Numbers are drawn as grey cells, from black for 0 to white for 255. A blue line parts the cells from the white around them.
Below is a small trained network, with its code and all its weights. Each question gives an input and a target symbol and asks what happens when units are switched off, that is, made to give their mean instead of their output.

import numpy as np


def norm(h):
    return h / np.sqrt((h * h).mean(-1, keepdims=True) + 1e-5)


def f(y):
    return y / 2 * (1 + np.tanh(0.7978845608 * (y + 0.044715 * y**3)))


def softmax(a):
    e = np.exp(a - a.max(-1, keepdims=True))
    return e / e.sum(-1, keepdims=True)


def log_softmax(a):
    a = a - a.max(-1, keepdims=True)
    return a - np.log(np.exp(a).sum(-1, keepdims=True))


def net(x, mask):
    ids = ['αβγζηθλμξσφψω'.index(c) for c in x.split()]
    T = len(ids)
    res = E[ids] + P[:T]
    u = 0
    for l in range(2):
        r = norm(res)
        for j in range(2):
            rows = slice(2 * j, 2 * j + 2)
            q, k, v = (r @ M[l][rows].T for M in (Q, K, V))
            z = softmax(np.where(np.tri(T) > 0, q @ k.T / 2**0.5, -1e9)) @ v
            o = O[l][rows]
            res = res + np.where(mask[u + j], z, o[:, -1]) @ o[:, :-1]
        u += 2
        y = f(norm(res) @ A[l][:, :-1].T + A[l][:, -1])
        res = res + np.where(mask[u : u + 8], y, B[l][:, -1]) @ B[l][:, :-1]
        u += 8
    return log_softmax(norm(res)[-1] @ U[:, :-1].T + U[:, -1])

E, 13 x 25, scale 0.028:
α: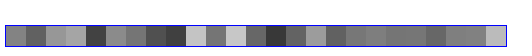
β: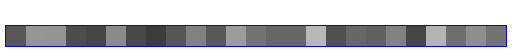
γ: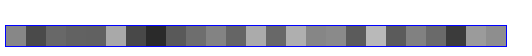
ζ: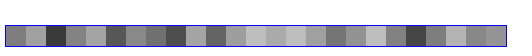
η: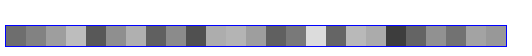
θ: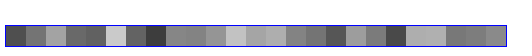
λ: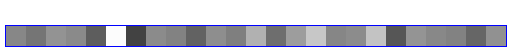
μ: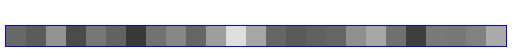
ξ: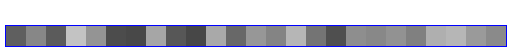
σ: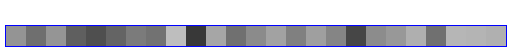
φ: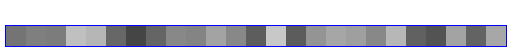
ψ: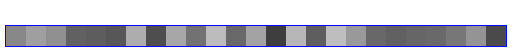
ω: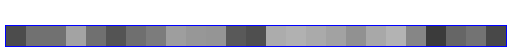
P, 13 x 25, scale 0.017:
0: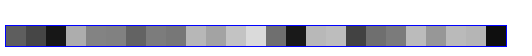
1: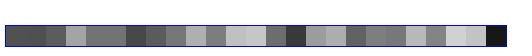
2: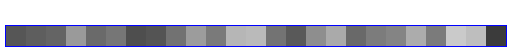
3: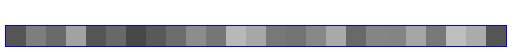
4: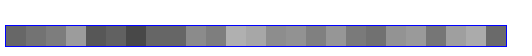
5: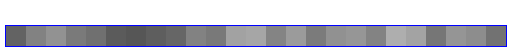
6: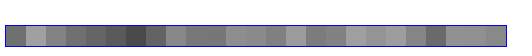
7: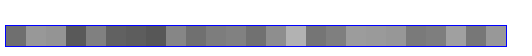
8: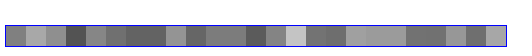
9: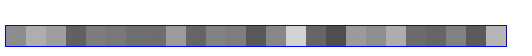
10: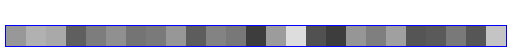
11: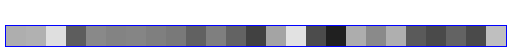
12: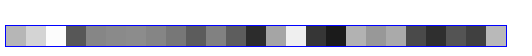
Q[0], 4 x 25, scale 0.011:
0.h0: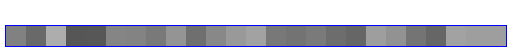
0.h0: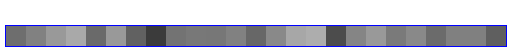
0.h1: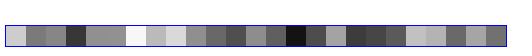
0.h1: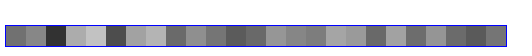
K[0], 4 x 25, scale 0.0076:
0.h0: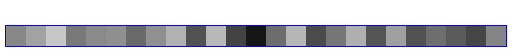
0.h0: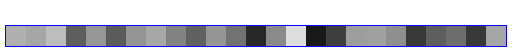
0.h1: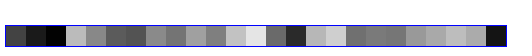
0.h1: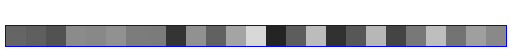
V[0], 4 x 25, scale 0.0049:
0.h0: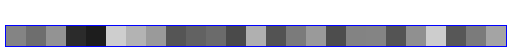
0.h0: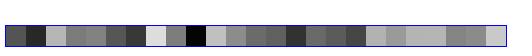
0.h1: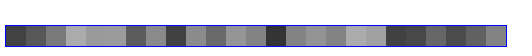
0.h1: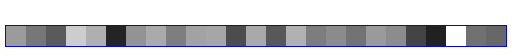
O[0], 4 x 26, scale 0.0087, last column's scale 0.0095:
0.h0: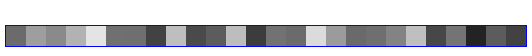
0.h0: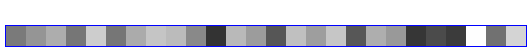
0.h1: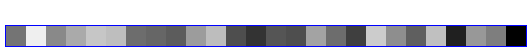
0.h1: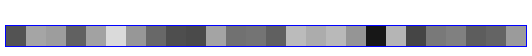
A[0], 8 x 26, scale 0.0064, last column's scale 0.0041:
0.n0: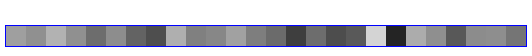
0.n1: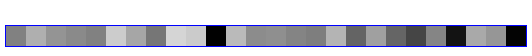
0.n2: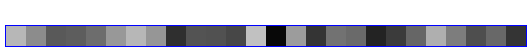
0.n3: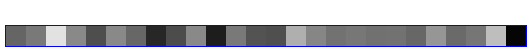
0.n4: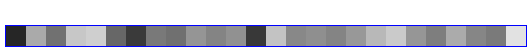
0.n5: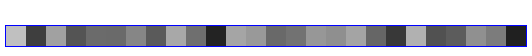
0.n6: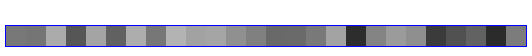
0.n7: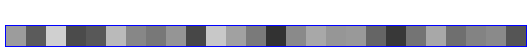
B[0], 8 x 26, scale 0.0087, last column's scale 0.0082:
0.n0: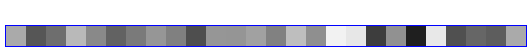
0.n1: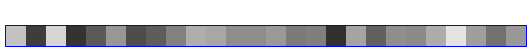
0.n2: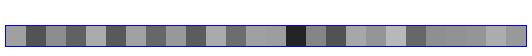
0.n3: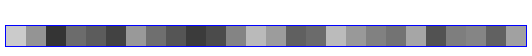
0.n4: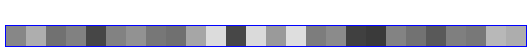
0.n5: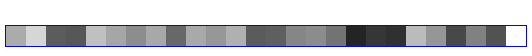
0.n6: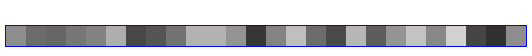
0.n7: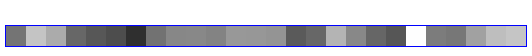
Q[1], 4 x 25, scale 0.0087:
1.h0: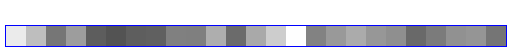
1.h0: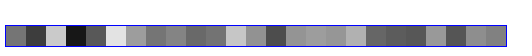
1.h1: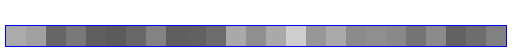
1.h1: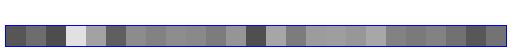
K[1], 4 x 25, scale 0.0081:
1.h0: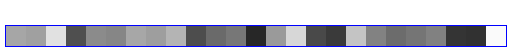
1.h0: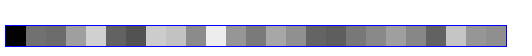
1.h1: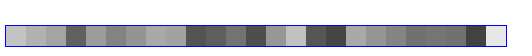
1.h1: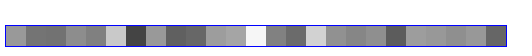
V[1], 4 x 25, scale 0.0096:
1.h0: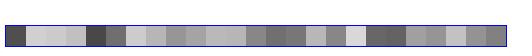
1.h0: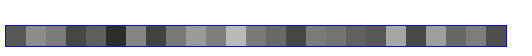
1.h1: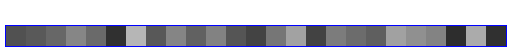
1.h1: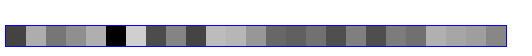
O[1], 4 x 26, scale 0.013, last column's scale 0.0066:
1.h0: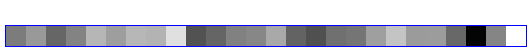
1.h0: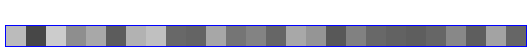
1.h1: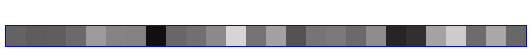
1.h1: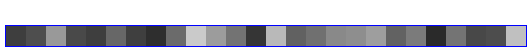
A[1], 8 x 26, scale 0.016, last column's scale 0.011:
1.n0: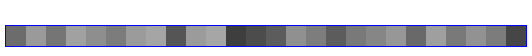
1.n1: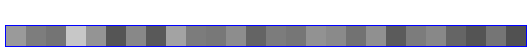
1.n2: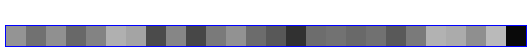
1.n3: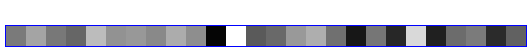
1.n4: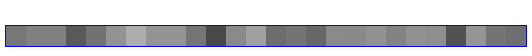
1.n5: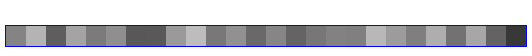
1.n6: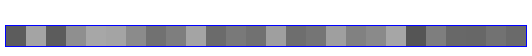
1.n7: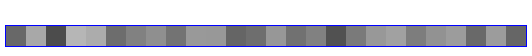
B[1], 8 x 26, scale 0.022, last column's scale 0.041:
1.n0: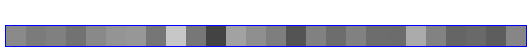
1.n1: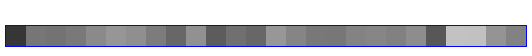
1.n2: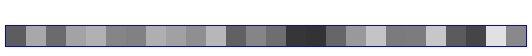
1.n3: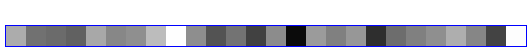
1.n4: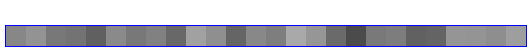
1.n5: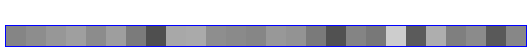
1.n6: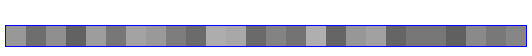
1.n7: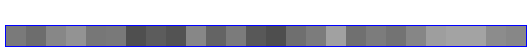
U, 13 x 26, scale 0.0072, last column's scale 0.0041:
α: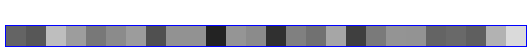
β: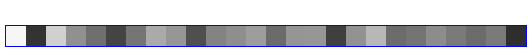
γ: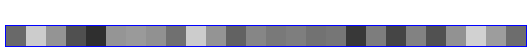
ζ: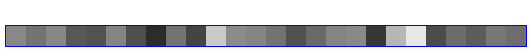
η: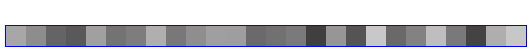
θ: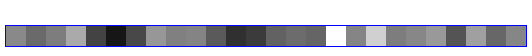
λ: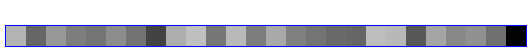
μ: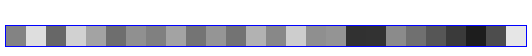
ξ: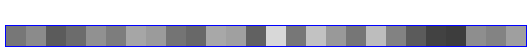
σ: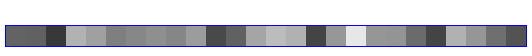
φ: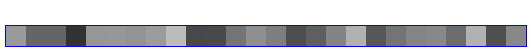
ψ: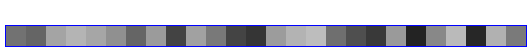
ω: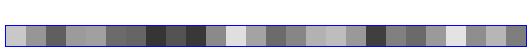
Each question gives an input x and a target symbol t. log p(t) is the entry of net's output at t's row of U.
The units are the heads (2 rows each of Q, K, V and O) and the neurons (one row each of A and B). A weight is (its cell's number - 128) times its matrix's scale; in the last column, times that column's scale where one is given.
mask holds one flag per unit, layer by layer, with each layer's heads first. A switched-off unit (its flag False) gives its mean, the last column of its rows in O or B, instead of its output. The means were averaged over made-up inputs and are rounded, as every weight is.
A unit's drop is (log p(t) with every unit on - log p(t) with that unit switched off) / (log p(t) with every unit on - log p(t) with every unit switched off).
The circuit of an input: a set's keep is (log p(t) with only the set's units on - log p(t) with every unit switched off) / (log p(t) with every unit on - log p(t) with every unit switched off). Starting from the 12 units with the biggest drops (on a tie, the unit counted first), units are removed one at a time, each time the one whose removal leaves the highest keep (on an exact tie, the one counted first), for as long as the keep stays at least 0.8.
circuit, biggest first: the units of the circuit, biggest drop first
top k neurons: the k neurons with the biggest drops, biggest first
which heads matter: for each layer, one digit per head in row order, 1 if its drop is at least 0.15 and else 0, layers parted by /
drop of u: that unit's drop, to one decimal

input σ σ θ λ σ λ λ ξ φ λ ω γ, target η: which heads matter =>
00 / 01
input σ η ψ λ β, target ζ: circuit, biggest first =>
[1.n3 0.h0]
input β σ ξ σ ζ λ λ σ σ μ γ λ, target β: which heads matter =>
01 / 00
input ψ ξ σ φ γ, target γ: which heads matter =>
00 / 00
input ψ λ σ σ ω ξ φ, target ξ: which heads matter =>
01 / 00
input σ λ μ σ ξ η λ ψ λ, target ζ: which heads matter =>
00 / 00
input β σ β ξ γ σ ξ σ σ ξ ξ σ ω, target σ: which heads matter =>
11 / 00
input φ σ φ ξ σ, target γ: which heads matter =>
10 / 00
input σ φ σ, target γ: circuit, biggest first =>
[1.n3 0.h0]
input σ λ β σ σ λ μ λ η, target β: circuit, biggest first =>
[1.n3 1.h0]
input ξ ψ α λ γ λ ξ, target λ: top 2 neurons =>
[1.n5 1.n3]
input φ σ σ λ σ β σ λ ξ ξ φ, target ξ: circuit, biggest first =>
[1.n3 1.n6]
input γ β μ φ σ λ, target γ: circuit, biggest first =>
[0.h0 1.n3]
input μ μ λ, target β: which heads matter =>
01 / 10
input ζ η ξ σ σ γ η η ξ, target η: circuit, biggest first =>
[1.h0 1.n3 1.n7]
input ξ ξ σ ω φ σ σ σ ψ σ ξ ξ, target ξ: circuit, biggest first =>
[1.n3 1.n6 1.h0 0.h1]
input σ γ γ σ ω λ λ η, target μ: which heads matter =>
01 / 01
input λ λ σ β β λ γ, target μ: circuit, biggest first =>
[0.h1 1.n3 0.h0 0.n0]
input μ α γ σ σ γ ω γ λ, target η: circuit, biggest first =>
[1.h1 1.n2]
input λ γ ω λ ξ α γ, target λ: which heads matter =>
01 / 00
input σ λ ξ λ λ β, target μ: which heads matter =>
11 / 01
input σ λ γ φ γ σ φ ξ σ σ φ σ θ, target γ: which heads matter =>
10 / 00
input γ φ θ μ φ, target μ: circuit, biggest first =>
[1.n3 0.n4]
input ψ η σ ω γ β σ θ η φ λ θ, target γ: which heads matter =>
00 / 00
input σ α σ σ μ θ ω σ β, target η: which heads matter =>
10 / 01
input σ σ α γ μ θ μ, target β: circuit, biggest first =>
[1.n3 1.h0]
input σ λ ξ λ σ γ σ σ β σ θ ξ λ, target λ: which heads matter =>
01 / 10
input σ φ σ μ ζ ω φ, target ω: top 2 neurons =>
[1.n3 1.n7]
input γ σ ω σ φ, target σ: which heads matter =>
10 / 00
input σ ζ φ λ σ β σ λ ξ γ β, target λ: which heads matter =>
01 / 00
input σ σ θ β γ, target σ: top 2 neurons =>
[1.n1 1.n3]
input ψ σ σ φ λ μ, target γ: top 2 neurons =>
[1.n3 1.n4]
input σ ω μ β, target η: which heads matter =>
01 / 01
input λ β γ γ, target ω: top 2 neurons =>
[1.n3 0.n4]
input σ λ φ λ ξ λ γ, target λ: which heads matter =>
01 / 00
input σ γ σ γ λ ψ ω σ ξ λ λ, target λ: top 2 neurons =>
[0.n1 1.n3]
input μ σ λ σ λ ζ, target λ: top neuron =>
[1.n5]
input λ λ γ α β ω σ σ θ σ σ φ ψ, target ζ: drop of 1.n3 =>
0.6
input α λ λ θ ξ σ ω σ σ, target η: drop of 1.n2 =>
0.4
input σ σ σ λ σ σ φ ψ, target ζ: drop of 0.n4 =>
0.0
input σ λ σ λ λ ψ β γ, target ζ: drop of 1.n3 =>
0.4
